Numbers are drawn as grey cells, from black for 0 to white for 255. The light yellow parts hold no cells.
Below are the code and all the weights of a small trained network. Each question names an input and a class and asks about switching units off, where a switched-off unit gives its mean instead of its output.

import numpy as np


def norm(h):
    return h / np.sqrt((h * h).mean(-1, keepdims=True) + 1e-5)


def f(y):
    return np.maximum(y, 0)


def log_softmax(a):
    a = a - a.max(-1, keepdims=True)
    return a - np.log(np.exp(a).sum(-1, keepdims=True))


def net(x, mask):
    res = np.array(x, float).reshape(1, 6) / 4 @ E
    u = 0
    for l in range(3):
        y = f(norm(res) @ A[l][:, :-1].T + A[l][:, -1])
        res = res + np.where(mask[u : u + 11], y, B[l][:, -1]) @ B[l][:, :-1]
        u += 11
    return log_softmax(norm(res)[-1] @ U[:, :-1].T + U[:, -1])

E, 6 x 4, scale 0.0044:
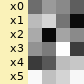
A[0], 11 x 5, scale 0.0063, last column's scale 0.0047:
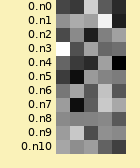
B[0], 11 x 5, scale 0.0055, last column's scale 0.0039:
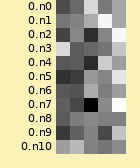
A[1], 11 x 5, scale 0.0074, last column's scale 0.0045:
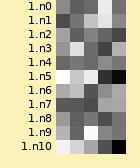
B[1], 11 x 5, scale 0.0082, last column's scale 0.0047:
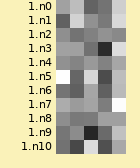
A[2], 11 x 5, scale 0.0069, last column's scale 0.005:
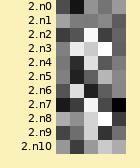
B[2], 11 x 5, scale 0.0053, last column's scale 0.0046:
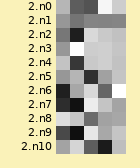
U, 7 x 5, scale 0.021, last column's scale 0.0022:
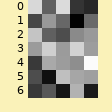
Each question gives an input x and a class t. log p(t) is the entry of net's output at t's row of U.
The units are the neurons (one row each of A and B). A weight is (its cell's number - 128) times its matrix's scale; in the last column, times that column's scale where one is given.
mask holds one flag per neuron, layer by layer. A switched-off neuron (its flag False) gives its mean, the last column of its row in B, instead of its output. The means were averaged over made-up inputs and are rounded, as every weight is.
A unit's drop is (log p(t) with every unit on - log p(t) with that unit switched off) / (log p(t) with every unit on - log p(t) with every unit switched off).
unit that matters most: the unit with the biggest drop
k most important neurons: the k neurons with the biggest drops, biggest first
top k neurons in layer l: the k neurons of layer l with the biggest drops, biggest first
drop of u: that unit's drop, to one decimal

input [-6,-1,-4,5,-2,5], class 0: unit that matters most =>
1.n5
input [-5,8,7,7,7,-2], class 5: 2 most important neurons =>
[0.n0 0.n5]
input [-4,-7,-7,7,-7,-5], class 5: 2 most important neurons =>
[1.n0 1.n9]
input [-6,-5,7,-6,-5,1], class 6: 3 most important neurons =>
[0.n7 1.n5 0.n4]
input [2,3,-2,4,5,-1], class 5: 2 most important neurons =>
[0.n0 1.n0]
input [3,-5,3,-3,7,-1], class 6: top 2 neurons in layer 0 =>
[0.n7 0.n5]
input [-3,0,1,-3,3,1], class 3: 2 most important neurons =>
[1.n7 0.n1]
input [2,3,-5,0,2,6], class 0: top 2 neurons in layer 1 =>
[1.n5 1.n10]
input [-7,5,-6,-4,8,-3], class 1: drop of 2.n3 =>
0.2
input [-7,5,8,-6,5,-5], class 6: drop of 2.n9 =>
0.0
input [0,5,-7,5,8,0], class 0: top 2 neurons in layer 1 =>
[1.n5 1.n3]
